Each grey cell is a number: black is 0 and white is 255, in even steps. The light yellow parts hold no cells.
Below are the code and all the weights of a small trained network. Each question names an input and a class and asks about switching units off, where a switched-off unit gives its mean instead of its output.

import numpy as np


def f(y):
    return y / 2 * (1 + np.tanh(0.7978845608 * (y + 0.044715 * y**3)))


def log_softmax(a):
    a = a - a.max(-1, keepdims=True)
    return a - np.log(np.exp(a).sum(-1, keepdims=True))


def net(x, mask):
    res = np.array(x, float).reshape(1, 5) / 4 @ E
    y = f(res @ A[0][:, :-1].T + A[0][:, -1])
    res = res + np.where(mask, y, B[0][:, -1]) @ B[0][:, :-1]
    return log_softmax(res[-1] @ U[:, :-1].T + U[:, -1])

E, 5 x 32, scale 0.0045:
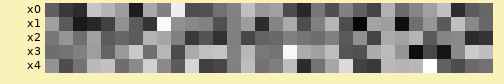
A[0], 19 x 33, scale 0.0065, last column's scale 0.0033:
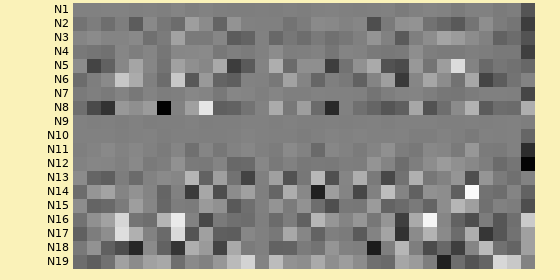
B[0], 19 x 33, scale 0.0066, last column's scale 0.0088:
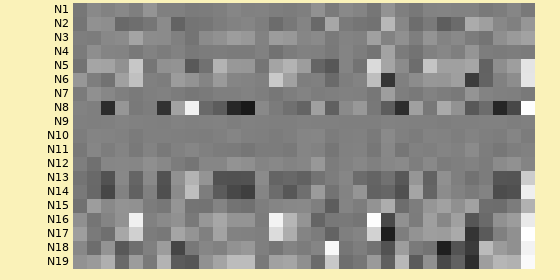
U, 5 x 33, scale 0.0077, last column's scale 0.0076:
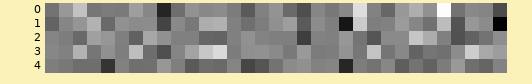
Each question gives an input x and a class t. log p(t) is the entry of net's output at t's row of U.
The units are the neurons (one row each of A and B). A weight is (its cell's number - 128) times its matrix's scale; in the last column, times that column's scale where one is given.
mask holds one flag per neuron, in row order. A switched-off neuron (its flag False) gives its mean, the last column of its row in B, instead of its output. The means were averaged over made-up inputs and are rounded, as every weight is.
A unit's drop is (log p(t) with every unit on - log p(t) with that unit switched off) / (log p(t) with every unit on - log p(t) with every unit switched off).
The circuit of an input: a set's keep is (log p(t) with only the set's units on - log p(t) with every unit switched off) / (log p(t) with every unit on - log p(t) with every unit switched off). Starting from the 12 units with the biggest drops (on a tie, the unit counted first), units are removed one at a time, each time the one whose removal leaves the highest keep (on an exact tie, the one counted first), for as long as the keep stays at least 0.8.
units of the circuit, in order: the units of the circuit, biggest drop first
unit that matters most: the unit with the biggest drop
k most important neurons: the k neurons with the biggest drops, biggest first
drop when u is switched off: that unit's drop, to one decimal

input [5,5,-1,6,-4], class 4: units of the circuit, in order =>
N16, N17
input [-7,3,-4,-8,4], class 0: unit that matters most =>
N8
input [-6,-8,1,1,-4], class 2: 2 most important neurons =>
N14, N18
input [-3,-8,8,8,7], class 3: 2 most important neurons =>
N8, N14
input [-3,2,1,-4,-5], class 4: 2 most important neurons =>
N19, N16
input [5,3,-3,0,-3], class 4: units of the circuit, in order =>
N17, N16
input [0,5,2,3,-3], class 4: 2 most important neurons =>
N16, N5
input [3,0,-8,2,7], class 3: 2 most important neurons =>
N19, N14
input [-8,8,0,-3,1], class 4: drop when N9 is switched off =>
0.0
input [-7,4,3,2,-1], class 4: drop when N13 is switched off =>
0.4
